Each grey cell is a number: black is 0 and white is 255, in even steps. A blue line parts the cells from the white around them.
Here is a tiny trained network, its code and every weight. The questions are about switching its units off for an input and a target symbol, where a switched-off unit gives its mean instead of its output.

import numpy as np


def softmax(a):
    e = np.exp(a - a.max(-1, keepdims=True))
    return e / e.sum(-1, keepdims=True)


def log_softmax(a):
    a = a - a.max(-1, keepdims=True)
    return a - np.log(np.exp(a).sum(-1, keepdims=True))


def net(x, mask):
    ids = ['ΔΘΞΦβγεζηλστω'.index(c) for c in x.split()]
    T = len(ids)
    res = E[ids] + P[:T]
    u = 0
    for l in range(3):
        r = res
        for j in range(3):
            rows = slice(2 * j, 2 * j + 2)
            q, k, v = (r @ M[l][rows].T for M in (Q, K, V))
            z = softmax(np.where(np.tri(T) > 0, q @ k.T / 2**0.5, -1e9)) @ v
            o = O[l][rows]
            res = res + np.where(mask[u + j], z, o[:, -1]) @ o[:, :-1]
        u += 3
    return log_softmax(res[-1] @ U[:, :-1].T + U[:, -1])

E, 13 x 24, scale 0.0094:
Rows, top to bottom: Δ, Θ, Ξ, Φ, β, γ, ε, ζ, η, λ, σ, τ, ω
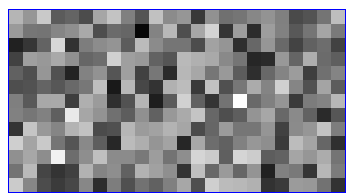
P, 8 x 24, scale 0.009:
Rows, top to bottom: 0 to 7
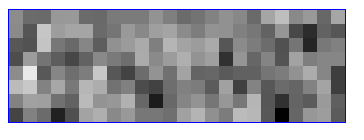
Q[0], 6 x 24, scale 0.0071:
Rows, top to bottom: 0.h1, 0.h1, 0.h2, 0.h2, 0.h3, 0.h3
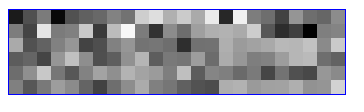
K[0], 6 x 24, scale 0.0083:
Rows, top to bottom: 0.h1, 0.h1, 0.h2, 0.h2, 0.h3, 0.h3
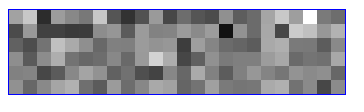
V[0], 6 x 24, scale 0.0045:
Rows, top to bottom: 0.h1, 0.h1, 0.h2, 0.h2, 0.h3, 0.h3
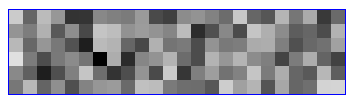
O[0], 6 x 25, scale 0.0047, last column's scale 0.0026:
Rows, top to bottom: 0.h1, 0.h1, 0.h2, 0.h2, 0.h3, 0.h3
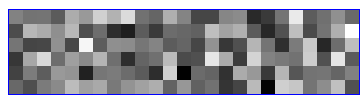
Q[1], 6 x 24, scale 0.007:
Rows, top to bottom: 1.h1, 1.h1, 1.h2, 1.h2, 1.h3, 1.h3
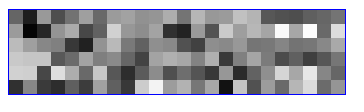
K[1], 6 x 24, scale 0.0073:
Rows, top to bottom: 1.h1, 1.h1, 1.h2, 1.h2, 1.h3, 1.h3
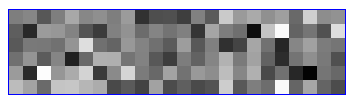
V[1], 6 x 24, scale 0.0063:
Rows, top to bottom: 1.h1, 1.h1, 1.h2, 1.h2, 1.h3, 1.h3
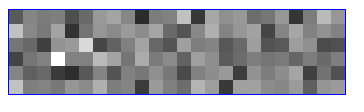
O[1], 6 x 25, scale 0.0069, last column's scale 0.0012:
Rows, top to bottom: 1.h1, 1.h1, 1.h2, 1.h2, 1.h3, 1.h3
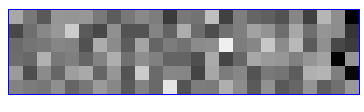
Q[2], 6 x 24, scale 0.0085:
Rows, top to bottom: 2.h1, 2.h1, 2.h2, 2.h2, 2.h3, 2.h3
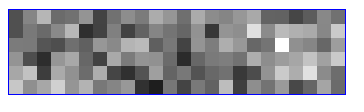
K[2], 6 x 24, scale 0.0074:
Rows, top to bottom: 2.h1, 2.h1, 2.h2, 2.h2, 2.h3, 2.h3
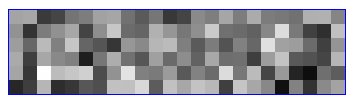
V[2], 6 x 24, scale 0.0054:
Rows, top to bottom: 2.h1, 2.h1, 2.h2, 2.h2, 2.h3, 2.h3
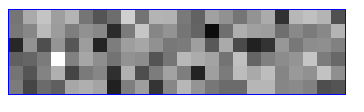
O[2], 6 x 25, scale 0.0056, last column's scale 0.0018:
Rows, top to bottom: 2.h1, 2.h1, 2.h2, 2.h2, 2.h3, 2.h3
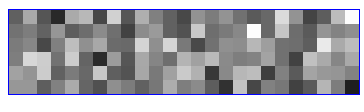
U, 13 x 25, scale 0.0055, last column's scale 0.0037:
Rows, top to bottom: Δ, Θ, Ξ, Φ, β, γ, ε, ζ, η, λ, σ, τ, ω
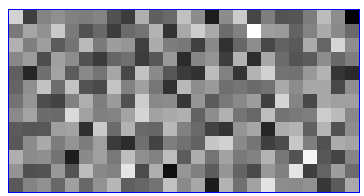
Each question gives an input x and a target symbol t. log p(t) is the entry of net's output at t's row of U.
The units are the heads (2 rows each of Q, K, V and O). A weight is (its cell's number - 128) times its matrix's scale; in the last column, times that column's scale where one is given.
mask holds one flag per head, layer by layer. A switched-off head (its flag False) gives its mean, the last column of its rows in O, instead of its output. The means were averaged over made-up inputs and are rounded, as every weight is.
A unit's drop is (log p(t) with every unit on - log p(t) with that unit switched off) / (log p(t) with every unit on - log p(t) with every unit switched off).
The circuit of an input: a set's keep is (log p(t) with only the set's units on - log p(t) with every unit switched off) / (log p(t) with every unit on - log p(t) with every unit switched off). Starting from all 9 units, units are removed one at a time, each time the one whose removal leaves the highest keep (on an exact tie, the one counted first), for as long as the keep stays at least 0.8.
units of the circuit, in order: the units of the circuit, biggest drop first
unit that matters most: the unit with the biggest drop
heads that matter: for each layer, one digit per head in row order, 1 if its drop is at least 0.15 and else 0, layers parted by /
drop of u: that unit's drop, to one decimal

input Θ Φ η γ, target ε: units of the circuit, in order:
(2.h1 1.h1)
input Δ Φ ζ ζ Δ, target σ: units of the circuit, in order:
(1.h1)
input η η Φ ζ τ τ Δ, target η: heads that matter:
001 / 000 / 010
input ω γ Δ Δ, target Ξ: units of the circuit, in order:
(0.h2 1.h2 0.h1 1.h3)
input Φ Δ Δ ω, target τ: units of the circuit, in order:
(1.h3 0.h1 2.h3)
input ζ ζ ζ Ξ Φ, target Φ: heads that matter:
000 / 000 / 001
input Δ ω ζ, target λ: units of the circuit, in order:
(0.h1 0.h2)
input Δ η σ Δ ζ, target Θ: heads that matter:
100 / 001 / 000
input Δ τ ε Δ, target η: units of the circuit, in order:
(2.h2 0.h3 2.h1)
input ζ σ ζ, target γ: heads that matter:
000 / 010 / 010
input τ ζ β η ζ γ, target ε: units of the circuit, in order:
(2.h1 1.h3)
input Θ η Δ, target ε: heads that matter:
000 / 000 / 110
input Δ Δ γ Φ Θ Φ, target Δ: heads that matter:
000 / 000 / 001
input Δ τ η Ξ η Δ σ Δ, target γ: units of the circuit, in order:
(2.h2 1.h1)
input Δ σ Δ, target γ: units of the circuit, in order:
(2.h2)
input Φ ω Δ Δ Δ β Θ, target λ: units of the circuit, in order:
(0.h1 2.h3)
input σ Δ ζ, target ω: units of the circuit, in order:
(1.h3 1.h1 0.h1)
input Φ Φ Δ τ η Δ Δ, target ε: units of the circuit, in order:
(2.h1 2.h2)
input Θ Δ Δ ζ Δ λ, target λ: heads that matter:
100 / 000 / 000
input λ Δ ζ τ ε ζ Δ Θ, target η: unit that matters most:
0.h1
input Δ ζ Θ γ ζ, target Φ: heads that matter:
001 / 000 / 001
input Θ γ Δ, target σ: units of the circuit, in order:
(0.h1 1.h3)
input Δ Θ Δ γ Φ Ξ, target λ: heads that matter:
100 / 000 / 001
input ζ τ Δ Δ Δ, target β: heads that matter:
110 / 001 / 001
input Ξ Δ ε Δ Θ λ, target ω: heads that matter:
000 / 100 / 000
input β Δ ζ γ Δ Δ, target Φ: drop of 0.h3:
0.1
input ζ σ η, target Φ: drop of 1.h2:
0.0
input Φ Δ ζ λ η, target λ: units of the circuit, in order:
(0.h1)
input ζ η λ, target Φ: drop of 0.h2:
0.1
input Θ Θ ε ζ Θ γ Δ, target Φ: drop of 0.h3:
0.2
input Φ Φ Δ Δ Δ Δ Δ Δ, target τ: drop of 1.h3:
-0.1
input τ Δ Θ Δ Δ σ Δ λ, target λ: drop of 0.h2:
-0.1
